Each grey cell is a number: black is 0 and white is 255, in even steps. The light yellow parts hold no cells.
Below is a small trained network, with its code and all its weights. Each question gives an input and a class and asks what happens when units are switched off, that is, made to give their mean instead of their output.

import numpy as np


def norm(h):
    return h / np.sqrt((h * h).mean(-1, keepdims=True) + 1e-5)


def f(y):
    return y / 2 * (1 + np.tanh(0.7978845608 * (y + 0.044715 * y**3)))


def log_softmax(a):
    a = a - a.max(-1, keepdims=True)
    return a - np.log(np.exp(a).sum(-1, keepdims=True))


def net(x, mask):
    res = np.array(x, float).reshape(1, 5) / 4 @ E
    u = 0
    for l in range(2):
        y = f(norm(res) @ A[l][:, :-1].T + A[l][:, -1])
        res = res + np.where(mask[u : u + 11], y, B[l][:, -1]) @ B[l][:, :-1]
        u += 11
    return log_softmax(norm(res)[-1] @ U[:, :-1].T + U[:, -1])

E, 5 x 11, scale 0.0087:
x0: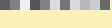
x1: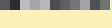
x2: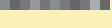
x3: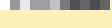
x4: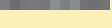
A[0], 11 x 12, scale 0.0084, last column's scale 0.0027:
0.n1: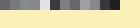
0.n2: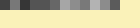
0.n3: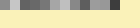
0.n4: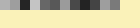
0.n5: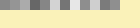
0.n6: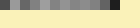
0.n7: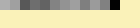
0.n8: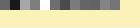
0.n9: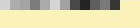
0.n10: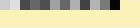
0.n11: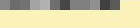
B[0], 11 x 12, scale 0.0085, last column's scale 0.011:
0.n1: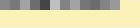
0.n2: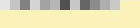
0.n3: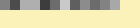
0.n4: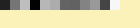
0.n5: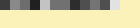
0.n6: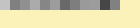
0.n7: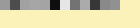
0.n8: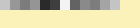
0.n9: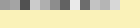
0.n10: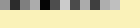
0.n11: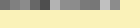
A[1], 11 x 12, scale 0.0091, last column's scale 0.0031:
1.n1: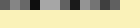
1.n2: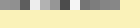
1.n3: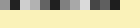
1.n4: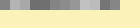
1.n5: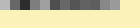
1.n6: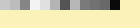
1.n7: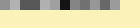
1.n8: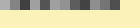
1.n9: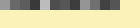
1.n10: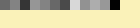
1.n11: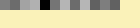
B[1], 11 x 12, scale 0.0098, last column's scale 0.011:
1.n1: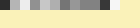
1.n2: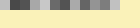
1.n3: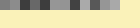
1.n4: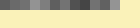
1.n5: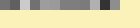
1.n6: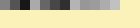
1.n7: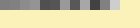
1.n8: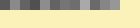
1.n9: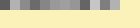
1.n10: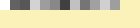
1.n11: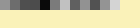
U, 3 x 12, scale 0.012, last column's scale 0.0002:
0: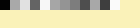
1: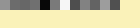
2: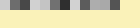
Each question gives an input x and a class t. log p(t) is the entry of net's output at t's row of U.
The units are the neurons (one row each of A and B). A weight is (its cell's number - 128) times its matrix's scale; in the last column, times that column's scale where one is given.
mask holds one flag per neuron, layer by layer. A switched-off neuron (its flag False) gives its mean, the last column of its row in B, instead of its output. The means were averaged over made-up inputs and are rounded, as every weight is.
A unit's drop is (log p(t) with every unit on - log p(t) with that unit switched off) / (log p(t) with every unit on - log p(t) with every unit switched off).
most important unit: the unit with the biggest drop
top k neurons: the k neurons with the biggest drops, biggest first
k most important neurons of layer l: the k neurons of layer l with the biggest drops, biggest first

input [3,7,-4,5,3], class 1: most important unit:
0.n8
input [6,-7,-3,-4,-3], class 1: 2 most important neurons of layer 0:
0.n10, 0.n3
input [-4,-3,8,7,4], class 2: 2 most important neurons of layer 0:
0.n9, 0.n5
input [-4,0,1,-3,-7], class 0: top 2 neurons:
0.n4, 0.n9
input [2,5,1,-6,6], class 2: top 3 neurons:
0.n2, 0.n10, 0.n3
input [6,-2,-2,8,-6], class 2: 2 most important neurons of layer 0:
0.n9, 0.n4
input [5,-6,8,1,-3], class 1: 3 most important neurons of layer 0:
0.n10, 0.n4, 0.n3
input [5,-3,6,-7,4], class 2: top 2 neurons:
0.n2, 0.n4
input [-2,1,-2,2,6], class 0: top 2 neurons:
0.n4, 0.n2
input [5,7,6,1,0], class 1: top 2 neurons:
0.n8, 0.n4
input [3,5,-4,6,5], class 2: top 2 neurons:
0.n9, 0.n10
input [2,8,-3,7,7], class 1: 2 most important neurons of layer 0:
0.n8, 0.n2
